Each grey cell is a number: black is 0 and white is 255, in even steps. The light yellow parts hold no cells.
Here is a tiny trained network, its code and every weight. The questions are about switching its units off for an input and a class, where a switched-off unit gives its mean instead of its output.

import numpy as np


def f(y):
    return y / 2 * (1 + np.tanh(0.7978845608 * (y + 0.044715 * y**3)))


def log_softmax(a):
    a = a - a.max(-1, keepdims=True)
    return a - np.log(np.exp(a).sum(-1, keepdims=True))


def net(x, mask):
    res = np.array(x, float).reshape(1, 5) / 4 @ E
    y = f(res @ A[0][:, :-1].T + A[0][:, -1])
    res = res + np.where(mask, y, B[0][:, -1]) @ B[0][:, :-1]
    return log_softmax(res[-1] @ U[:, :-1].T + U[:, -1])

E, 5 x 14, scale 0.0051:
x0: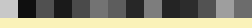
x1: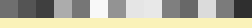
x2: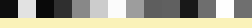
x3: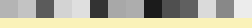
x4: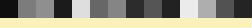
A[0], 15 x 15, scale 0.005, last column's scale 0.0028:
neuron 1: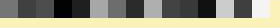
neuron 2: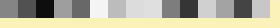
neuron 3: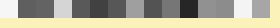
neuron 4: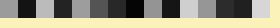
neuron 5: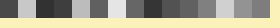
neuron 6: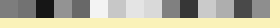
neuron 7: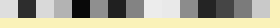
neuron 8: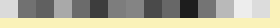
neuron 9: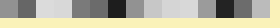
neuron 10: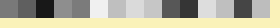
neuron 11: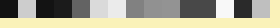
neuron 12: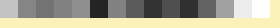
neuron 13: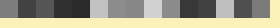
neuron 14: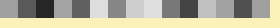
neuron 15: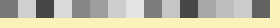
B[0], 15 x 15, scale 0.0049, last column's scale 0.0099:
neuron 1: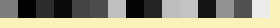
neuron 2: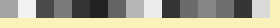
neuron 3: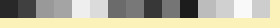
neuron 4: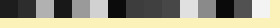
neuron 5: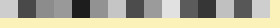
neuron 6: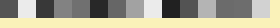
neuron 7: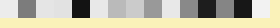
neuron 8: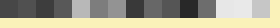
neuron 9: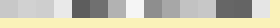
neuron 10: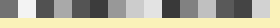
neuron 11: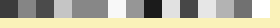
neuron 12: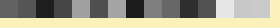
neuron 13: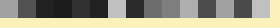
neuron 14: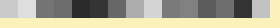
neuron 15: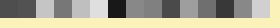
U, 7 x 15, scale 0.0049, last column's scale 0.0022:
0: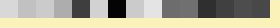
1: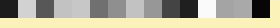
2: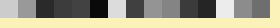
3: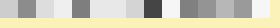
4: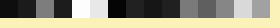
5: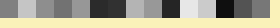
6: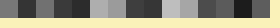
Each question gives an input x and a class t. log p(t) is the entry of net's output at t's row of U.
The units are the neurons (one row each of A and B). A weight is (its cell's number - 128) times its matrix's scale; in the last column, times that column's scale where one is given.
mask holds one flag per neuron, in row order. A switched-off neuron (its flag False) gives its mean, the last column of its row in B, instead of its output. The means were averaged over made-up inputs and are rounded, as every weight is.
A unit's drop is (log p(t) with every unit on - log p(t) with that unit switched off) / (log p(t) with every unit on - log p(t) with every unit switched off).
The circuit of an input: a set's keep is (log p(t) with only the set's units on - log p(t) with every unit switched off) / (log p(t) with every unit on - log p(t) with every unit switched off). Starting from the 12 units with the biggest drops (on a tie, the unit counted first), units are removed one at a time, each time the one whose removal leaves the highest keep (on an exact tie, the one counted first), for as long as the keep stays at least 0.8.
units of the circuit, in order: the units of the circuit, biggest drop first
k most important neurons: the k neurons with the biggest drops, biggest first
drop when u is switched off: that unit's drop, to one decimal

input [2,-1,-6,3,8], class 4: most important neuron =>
(neuron 4)
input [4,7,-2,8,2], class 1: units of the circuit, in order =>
(neuron 1; neuron 7)
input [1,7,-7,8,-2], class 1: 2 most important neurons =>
(neuron 3; neuron 5)
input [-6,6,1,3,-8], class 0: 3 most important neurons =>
(neuron 14; neuron 15; neuron 11)
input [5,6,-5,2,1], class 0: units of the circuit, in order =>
(neuron 11; neuron 1)
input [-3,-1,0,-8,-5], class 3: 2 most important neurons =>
(neuron 7; neuron 4)
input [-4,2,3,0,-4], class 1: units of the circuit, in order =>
(neuron 7; neuron 1)
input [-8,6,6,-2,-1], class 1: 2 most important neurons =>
(neuron 11; neuron 4)
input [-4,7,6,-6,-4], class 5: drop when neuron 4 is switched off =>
-0.2
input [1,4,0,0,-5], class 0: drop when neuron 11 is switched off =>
0.2
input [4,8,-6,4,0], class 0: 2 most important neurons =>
(neuron 7; neuron 11)
